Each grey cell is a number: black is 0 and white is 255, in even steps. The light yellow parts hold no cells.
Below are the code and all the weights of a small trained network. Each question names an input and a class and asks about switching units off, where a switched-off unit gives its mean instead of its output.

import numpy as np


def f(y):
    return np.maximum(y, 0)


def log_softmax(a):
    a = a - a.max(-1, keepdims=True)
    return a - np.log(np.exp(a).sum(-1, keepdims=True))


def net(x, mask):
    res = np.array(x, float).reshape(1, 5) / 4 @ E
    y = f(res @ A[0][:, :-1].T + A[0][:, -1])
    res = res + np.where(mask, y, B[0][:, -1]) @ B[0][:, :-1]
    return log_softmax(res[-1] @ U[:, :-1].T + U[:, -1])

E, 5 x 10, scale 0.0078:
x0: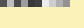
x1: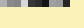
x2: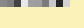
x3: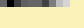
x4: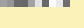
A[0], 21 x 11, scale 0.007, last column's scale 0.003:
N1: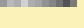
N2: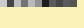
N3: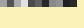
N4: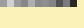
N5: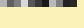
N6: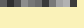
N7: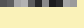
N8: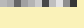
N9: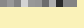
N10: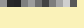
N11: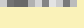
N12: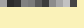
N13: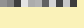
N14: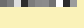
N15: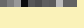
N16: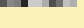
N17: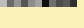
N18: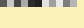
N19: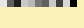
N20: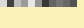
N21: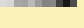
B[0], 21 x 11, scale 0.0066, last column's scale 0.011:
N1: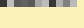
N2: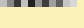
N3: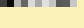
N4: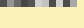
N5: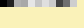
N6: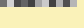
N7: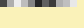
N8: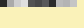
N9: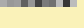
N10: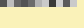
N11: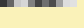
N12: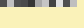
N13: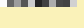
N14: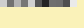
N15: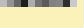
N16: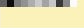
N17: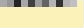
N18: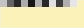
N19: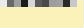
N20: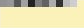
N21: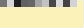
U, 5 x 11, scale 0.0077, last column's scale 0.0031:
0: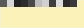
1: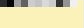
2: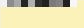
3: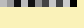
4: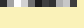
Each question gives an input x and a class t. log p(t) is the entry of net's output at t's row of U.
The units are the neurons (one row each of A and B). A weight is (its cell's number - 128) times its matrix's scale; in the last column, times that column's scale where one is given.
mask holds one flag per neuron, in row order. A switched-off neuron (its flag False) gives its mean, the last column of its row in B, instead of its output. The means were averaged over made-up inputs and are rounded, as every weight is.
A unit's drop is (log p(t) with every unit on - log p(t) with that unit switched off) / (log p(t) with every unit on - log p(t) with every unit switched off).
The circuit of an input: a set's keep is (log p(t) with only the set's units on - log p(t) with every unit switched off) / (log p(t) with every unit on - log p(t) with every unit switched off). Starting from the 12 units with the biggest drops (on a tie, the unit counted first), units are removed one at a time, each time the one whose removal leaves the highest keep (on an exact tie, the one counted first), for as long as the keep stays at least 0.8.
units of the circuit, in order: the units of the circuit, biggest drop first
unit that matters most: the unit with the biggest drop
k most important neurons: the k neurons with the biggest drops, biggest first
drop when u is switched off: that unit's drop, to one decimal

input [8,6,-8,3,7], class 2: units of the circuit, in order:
N14
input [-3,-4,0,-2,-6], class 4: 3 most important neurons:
N7, N5, N3
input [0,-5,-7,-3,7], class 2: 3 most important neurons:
N14, N7, N15
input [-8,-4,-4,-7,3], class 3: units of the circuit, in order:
N2, N20
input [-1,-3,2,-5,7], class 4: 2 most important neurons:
N11, N8
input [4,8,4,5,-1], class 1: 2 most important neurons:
N5, N3
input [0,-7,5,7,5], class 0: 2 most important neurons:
N10, N12
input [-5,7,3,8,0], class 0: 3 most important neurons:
N12, N6, N10
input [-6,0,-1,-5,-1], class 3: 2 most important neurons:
N2, N20
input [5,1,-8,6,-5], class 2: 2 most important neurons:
N15, N14
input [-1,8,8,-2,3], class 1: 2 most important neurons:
N5, N3
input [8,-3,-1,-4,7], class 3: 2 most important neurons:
N18, N7
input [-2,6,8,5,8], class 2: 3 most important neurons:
N19, N13, N7
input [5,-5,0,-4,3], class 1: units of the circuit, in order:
N12
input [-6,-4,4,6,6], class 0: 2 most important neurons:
N10, N12
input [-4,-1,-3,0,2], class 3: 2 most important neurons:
N19, N13
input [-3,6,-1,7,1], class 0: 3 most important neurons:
N12, N6, N10
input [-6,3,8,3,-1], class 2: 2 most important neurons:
N19, N13
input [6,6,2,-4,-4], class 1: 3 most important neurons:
N5, N3, N2
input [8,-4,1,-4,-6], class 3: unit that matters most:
N18
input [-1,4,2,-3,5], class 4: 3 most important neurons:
N8, N16, N11
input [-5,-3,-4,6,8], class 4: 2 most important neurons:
N11, N8
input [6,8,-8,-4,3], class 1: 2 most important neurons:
N5, N3
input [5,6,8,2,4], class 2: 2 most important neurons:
N19, N13
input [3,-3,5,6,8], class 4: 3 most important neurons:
N11, N8, N21
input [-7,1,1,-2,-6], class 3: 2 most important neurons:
N2, N17
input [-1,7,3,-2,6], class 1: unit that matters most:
N5
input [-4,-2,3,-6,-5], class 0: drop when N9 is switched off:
0.0
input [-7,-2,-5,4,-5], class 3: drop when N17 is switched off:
0.1
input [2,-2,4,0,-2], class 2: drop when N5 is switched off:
0.2
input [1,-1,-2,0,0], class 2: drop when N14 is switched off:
-0.1
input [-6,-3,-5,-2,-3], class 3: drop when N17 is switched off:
0.2
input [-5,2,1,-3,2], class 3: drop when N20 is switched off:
0.1
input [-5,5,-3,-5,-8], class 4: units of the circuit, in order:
N7
